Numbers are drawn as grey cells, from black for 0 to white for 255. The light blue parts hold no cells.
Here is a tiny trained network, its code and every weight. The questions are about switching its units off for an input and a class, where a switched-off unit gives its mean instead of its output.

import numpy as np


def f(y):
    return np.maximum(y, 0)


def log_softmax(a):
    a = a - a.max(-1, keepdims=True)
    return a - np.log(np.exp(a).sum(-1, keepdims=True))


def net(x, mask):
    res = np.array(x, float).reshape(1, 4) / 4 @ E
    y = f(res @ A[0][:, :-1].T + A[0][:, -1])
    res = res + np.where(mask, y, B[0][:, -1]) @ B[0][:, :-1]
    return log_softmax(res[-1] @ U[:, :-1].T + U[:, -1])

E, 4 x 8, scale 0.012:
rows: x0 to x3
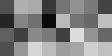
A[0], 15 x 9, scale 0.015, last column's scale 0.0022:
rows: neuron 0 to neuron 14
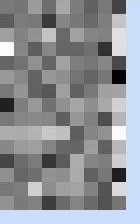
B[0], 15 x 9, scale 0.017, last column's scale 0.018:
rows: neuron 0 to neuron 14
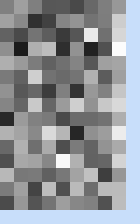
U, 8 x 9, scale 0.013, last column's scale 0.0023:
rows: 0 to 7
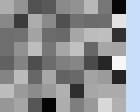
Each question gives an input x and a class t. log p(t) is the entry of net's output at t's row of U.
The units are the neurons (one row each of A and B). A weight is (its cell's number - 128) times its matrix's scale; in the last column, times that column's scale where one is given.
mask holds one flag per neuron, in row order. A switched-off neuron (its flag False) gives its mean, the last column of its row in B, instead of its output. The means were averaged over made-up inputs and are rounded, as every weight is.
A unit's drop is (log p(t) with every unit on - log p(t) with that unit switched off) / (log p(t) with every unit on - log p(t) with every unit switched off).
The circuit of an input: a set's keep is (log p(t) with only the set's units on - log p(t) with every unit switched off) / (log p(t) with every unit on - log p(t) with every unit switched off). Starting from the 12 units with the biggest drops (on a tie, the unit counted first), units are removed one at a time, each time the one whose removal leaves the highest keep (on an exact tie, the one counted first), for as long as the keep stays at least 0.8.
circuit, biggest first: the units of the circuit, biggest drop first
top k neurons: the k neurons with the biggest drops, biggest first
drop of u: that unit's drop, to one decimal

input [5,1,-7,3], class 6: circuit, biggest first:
(neuron 9)
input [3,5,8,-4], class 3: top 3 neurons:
(neuron 11; neuron 7; neuron 2)
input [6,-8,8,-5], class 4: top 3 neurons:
(neuron 14; neuron 8; neuron 7)
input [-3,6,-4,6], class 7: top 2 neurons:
(neuron 7; neuron 3)
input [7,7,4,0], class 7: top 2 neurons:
(neuron 1; neuron 3)
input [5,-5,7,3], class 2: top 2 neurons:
(neuron 9; neuron 2)
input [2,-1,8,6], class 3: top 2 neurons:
(neuron 11; neuron 6)
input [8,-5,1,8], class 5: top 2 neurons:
(neuron 13; neuron 10)
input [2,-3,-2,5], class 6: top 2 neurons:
(neuron 9; neuron 3)
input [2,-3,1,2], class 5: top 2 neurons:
(neuron 3; neuron 7)
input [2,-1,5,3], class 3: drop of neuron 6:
0.2
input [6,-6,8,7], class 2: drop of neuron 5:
0.0
